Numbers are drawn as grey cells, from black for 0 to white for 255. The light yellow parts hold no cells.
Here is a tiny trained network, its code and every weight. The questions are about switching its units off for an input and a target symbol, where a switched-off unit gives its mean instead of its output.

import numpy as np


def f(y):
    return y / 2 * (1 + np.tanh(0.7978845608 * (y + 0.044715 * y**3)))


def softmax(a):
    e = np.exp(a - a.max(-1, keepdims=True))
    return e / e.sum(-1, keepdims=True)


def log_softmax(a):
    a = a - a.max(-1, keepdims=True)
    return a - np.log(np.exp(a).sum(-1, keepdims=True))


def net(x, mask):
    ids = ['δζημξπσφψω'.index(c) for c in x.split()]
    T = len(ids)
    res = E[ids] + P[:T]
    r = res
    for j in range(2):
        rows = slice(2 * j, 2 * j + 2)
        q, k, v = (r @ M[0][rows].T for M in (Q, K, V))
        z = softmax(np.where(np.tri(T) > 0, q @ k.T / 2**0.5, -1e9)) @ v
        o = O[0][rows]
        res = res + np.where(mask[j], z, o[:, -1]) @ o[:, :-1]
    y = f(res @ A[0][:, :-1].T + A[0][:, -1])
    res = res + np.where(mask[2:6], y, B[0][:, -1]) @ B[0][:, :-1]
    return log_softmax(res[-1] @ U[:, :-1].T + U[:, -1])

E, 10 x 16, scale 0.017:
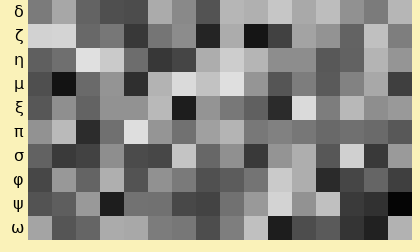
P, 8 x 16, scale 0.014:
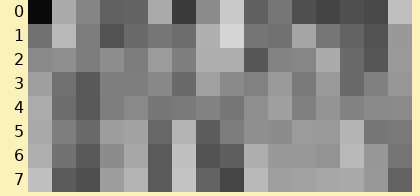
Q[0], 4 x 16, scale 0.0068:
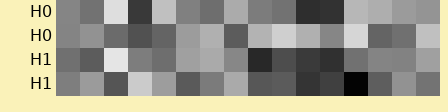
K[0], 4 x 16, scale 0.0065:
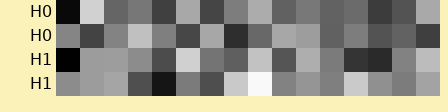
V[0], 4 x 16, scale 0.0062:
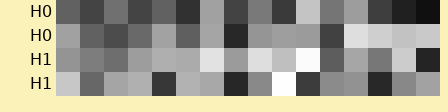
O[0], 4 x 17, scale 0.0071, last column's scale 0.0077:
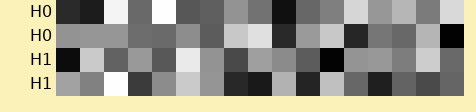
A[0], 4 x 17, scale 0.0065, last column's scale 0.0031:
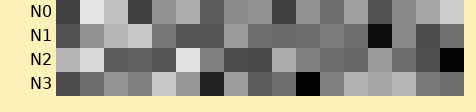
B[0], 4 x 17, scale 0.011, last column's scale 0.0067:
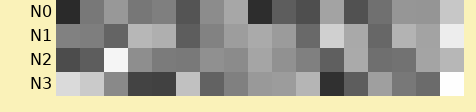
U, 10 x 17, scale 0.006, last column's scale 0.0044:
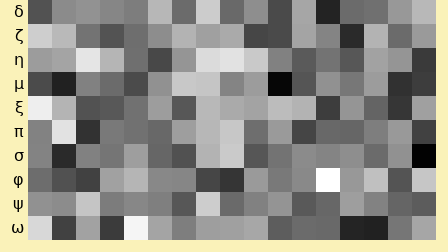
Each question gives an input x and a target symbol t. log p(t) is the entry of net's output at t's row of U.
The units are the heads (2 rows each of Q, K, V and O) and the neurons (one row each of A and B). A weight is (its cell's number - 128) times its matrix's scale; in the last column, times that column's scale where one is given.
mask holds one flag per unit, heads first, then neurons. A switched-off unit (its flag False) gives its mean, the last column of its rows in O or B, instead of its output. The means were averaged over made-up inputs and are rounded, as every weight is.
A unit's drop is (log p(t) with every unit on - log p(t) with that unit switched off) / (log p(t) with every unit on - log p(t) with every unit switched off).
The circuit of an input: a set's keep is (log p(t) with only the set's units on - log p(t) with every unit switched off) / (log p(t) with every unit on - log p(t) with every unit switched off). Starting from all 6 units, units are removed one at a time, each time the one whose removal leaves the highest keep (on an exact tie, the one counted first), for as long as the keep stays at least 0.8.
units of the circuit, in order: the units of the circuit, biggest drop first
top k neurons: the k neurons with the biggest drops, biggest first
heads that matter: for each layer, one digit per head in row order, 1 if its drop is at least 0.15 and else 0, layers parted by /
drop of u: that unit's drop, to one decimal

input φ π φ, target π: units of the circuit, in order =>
(H1)
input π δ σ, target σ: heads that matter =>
11
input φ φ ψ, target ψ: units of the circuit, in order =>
(N3; H0)
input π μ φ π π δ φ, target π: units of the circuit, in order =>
(H0; H1)
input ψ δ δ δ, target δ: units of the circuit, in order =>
(N0; H1)
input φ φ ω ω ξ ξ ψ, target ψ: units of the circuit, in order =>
(H0; N3)
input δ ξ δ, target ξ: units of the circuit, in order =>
(H1; H0)
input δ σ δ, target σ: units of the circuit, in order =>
(H1; H0)
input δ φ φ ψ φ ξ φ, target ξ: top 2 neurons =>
(N0; N1)
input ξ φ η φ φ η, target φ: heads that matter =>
10
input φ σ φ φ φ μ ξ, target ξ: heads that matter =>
00
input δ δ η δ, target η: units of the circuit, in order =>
(H0; N2)
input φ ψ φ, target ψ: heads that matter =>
10
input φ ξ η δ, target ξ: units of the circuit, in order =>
(H0)
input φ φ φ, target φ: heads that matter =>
10
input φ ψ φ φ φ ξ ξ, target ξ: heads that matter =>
00
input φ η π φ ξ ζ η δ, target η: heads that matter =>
11
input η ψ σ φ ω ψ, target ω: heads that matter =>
01
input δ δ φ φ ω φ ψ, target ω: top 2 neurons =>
(N3; N1)
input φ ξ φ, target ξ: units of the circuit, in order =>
(H1)
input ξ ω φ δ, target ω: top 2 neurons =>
(N1; N0)
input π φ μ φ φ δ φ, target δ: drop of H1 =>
0.6
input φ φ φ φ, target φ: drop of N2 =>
0.0
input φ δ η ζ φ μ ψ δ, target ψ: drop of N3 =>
0.6
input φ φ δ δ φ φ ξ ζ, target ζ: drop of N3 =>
0.1
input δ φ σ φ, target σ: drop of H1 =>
0.4
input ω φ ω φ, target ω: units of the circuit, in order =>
(H1)
